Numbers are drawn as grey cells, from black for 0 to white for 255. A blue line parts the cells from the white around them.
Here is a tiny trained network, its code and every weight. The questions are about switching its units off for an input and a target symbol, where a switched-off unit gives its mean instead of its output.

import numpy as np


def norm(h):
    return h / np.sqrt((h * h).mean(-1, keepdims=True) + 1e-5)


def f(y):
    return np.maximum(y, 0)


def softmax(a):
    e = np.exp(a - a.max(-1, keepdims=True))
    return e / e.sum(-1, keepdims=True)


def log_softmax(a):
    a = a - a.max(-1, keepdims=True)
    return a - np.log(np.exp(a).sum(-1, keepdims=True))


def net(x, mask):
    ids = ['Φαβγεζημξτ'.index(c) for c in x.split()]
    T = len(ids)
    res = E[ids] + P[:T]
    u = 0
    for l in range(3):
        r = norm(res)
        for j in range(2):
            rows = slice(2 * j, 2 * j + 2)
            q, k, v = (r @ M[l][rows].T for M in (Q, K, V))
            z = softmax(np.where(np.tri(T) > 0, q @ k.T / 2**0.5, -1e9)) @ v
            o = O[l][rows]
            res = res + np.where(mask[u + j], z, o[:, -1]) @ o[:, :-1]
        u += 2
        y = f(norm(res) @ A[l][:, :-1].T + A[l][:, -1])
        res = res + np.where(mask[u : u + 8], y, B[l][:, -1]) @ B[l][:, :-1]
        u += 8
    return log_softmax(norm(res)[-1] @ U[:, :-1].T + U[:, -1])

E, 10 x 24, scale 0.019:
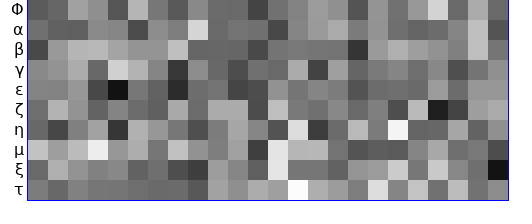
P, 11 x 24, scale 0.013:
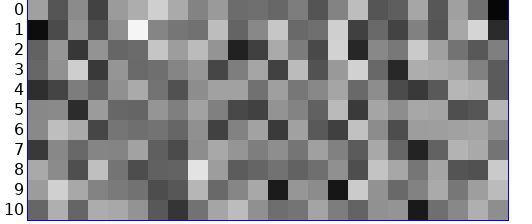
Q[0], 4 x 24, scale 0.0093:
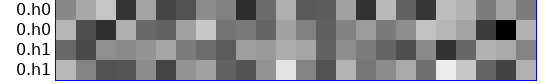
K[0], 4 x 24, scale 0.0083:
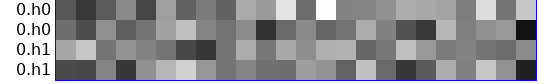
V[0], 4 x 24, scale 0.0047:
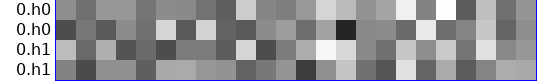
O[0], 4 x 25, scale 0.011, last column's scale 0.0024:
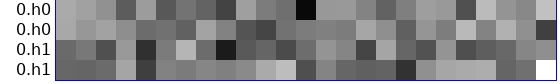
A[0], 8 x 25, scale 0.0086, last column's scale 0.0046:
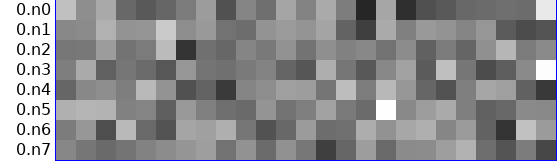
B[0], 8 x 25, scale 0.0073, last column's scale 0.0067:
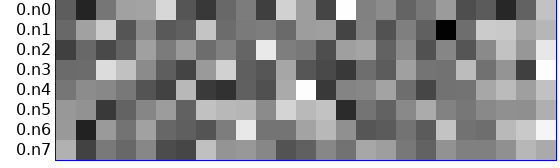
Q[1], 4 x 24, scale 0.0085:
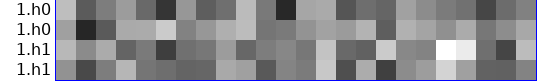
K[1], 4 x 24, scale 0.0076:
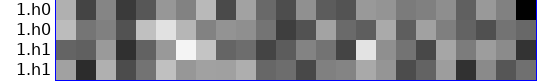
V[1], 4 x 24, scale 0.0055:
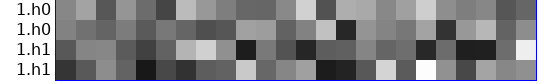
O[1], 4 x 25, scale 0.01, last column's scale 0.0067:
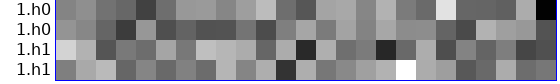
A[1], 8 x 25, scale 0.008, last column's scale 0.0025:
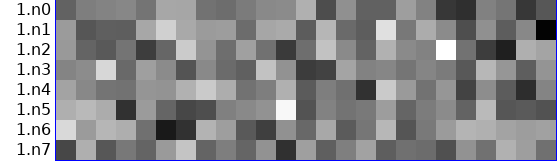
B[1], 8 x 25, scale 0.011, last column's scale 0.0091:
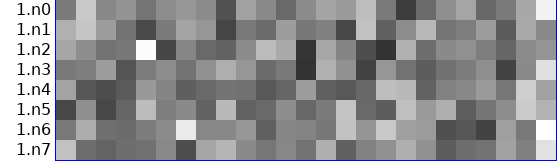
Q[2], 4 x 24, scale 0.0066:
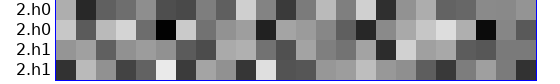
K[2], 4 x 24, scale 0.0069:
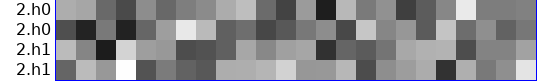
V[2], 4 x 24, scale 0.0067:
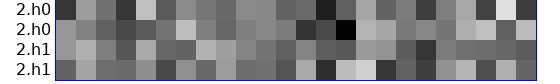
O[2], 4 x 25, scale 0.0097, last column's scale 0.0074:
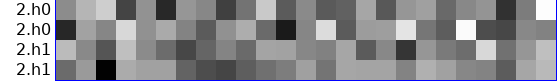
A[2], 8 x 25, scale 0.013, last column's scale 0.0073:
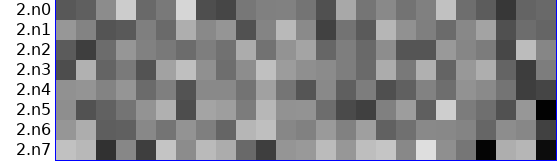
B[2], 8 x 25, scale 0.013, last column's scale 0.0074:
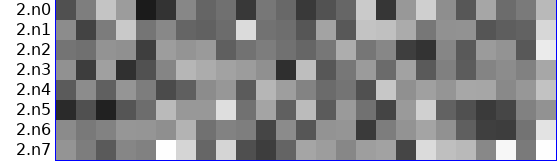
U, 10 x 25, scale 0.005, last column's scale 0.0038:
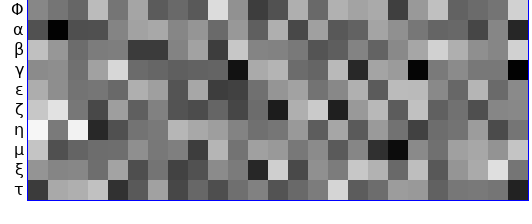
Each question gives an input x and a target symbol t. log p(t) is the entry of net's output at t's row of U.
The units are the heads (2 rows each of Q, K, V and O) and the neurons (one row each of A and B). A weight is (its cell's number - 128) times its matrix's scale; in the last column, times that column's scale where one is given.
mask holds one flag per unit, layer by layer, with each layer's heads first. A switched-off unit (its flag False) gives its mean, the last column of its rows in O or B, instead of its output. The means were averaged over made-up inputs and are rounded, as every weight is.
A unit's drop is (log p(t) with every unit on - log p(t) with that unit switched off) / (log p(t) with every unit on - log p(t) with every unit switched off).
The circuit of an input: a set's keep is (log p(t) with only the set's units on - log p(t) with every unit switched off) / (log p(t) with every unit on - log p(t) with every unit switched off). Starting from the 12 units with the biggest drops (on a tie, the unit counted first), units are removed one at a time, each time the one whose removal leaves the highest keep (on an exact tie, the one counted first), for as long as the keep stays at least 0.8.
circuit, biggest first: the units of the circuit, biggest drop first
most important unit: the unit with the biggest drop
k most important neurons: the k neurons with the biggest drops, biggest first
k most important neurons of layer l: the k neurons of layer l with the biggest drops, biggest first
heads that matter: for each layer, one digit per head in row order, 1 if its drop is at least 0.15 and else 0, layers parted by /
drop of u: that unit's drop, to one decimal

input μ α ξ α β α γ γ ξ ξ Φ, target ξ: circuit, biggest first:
[1.h1]
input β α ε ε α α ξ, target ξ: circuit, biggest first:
[0.n1 1.h1]
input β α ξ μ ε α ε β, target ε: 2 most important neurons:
[1.n7 2.n7]
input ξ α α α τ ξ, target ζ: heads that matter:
00 / 10 / 00
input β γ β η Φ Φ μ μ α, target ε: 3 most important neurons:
[2.n7 1.n6 0.n2]
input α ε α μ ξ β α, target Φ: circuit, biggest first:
[2.n1 0.h0]
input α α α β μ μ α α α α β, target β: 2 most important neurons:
[1.n6 2.n4]
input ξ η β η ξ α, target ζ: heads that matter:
01 / 10 / 00
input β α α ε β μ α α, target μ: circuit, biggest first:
[1.h1 2.h0]
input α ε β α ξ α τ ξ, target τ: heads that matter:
01 / 00 / 00
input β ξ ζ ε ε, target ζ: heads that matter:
10 / 00 / 10
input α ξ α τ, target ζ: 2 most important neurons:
[1.n5 1.n3]
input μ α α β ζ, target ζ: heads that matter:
00 / 01 / 00
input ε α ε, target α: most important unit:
0.h0
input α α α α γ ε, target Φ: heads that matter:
00 / 00 / 10
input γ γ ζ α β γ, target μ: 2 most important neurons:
[0.n6 2.n2]
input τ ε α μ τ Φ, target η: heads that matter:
01 / 00 / 01
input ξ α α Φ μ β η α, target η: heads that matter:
00 / 00 / 01
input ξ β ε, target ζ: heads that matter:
00 / 10 / 00
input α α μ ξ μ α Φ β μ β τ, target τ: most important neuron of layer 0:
[0.n3]
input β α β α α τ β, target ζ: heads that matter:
10 / 00 / 00
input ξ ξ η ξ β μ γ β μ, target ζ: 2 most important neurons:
[1.n2 2.n6]
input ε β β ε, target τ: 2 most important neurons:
[0.n0 2.n0]
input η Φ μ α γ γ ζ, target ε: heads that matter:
10 / 00 / 00
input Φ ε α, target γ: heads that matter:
00 / 10 / 00
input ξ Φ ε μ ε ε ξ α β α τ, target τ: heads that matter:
01 / 00 / 00
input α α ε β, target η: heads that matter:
00 / 00 / 00
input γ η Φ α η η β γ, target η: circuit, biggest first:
[2.h1]
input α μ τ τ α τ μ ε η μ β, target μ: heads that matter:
00 / 01 / 00
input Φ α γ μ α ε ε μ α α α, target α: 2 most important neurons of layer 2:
[2.n3 2.n6]
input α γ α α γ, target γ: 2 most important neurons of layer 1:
[1.n6 1.n7]
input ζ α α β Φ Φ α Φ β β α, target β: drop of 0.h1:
0.8
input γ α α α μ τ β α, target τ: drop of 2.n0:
0.6
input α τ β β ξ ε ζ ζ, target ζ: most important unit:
2.n6
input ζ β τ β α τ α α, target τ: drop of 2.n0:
0.9
